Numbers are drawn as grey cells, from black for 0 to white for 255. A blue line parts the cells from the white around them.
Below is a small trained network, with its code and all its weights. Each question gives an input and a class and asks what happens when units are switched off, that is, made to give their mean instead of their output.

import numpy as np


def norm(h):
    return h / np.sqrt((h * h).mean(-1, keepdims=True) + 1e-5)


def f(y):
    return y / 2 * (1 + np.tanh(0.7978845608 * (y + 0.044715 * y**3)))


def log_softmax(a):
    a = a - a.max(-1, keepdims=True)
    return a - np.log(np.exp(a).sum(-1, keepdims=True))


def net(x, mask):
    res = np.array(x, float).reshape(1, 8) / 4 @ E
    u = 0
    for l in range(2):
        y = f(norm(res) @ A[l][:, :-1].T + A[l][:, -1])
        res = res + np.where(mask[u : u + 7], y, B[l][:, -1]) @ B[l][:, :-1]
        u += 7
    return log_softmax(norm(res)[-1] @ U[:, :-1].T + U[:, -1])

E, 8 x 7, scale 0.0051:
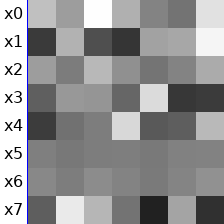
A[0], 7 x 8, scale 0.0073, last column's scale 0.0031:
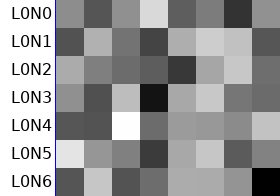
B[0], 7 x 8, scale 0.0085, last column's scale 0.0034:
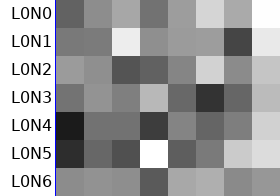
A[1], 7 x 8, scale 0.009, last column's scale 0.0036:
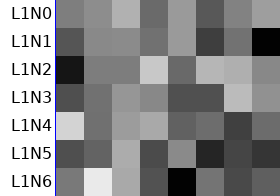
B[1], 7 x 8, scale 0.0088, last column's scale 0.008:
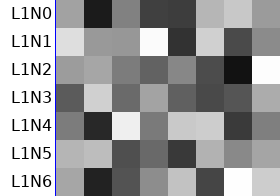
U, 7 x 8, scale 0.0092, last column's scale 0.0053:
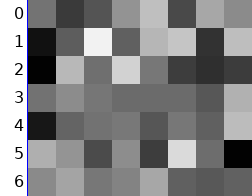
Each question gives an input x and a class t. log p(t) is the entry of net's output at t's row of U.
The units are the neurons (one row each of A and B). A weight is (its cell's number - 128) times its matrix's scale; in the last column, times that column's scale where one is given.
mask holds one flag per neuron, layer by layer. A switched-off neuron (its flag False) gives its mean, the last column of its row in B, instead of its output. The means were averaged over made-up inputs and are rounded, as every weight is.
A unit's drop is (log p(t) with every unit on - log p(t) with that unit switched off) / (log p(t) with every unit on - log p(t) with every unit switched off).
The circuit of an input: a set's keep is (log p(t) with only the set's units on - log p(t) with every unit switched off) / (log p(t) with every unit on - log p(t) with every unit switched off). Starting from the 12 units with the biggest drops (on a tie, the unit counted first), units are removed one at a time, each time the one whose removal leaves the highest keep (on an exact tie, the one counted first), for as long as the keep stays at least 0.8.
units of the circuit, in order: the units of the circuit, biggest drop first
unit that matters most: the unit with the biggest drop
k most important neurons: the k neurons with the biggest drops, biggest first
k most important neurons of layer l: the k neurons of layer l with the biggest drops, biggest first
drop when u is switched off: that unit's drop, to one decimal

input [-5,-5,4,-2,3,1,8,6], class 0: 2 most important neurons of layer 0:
[L0N5; L0N1]
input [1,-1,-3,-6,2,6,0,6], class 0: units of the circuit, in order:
[L1N6]
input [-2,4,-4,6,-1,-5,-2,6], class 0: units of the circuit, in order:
[L1N6; L0N0]
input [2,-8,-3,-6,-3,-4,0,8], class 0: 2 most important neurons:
[L1N6; L0N1]
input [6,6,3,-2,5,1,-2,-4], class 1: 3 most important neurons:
[L0N5; L1N6; L0N1]
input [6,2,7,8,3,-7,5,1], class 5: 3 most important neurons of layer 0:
[L0N5; L0N0; L0N4]
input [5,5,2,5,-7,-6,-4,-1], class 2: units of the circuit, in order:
[L0N5; L0N3]
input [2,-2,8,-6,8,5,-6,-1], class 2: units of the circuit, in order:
[L1N3; L1N2]
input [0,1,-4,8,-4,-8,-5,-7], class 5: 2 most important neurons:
[L1N5; L1N1]
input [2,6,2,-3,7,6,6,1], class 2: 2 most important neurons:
[L0N0; L1N3]
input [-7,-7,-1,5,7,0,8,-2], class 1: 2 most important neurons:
[L0N5; L0N4]
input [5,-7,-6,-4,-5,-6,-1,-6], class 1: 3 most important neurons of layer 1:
[L1N4; L1N6; L1N5]
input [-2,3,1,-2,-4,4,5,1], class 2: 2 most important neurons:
[L0N5; L0N3]
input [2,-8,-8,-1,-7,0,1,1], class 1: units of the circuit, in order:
[L1N4]
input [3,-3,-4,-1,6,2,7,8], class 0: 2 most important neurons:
[L1N6; L0N5]
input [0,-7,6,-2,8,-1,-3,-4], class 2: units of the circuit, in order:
[L1N3; L1N6]
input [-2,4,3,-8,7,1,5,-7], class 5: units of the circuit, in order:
[L0N2; L1N6]
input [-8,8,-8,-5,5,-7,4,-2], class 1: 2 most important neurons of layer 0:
[L0N1; L0N5]
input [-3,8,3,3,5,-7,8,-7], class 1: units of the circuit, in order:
[L0N1; L1N6]
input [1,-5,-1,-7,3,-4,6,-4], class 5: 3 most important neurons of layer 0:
[L0N1; L0N0; L0N2]
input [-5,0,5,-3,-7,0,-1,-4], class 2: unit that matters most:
L0N5
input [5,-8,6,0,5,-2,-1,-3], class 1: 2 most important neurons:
[L0N5; L1N6]
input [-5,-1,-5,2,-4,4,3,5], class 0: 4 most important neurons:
[L1N6; L0N4; L1N3; L1N2]
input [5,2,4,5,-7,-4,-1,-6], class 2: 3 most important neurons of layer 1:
[L1N3; L1N6; L1N1]
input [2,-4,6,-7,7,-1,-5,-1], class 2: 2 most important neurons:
[L1N0; L1N3]
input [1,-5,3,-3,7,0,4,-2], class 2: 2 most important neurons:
[L0N1; L1N3]
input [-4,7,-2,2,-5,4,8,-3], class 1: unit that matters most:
L0N1
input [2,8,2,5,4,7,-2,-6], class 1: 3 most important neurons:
[L0N1; L1N6; L0N5]
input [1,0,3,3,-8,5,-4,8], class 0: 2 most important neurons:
[L1N6; L0N0]
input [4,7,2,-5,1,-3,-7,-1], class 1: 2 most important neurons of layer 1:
[L1N6; L1N5]
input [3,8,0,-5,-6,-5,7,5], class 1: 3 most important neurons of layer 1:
[L1N5; L1N3; L1N1]
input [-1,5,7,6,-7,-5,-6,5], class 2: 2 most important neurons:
[L0N5; L0N3]
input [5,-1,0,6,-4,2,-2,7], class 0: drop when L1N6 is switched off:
1.0
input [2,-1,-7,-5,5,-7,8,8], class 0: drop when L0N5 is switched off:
0.3
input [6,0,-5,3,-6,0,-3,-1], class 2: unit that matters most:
L0N5
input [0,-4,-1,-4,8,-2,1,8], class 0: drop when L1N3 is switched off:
-0.1
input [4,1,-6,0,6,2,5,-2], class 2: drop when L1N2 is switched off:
-0.1
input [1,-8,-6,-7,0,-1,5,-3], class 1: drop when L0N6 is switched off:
0.0
